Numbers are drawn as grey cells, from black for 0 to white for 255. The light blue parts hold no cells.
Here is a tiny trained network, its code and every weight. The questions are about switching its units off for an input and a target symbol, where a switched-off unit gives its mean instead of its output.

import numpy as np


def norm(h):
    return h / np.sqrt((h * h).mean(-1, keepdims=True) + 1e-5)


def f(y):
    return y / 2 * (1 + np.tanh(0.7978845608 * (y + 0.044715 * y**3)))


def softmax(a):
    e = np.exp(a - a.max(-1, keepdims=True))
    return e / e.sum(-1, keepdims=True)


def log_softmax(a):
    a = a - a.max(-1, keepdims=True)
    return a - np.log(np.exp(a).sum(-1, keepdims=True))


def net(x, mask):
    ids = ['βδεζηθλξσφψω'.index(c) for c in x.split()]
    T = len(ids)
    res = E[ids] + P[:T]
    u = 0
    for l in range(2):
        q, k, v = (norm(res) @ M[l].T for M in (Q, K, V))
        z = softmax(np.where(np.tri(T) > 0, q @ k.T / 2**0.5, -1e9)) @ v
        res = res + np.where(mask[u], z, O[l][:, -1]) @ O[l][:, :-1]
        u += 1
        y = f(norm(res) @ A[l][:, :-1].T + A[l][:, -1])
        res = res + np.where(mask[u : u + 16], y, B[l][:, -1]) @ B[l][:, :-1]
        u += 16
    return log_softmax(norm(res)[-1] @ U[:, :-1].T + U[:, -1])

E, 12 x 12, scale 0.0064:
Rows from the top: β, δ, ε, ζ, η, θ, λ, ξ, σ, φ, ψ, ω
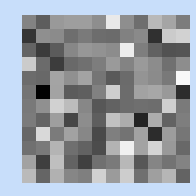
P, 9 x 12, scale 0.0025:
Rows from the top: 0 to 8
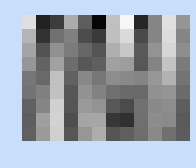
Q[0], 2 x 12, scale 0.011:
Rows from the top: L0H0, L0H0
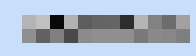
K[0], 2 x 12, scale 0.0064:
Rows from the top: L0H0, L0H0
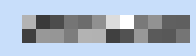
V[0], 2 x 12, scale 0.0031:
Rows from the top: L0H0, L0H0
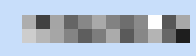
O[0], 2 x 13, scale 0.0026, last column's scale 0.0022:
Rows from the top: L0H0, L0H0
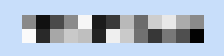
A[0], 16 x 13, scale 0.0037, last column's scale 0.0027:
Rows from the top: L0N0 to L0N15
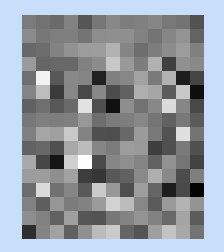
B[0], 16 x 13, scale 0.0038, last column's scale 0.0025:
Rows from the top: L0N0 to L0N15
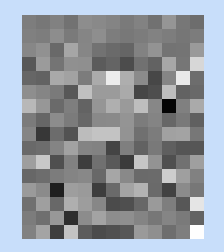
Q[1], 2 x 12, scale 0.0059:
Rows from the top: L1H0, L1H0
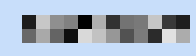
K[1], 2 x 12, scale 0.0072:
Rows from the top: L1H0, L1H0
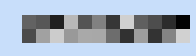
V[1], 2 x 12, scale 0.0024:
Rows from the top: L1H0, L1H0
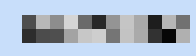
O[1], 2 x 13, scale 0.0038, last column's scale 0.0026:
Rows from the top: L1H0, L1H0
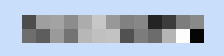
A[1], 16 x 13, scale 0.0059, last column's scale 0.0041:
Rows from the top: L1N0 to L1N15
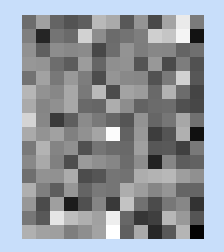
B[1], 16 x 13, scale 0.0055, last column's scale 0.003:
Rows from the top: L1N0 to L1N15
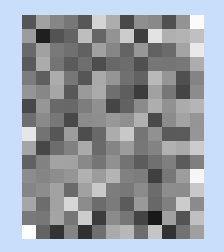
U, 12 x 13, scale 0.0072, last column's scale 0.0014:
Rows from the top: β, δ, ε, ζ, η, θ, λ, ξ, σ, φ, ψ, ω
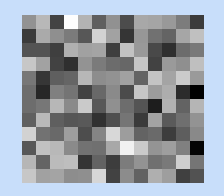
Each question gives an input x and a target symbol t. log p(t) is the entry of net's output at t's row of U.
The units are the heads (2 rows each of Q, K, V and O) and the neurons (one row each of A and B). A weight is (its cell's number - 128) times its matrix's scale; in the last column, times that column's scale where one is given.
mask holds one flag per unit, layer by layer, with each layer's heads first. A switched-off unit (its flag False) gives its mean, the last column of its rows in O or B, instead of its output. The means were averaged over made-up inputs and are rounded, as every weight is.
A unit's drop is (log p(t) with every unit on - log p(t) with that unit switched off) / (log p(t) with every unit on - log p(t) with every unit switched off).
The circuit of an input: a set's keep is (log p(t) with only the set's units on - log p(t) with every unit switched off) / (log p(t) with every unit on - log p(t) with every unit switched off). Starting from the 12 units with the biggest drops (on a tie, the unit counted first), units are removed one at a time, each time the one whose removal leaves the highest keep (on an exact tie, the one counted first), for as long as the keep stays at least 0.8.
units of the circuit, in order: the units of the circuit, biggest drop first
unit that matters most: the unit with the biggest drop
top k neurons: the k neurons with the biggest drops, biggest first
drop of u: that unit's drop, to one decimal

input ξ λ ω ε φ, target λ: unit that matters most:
L1H0
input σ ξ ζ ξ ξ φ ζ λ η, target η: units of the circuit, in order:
L1N1, L0N8
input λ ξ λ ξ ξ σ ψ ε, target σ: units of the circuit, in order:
L0H0, L1H0, L1N15
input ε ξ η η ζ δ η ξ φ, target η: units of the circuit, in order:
L1H0, L0H0, L1N1
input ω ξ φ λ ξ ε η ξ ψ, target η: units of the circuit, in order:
L1H0, L1N1
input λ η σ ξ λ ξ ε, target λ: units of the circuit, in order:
L1H0, L1N14
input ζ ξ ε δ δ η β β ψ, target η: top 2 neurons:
L1N1, L0N15
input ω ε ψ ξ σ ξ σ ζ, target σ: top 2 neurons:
L1N15, L1N8
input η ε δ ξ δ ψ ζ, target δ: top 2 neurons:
L1N0, L0N6
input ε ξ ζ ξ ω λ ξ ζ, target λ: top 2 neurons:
L1N10, L0N5
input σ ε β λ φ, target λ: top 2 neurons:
L1N14, L0N6
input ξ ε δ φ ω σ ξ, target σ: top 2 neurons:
L1N8, L1N15
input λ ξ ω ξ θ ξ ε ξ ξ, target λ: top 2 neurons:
L1N14, L0N6
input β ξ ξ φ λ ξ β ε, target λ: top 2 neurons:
L0N15, L1N14
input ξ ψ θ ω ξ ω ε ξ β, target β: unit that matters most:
L0H0
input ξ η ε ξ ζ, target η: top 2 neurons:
L1N1, L0N6
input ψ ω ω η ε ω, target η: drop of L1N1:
0.3
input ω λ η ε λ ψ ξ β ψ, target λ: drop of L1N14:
0.6
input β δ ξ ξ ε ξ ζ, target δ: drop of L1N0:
0.3
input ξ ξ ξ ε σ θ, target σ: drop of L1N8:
0.1
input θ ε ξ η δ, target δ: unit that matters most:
L1N0
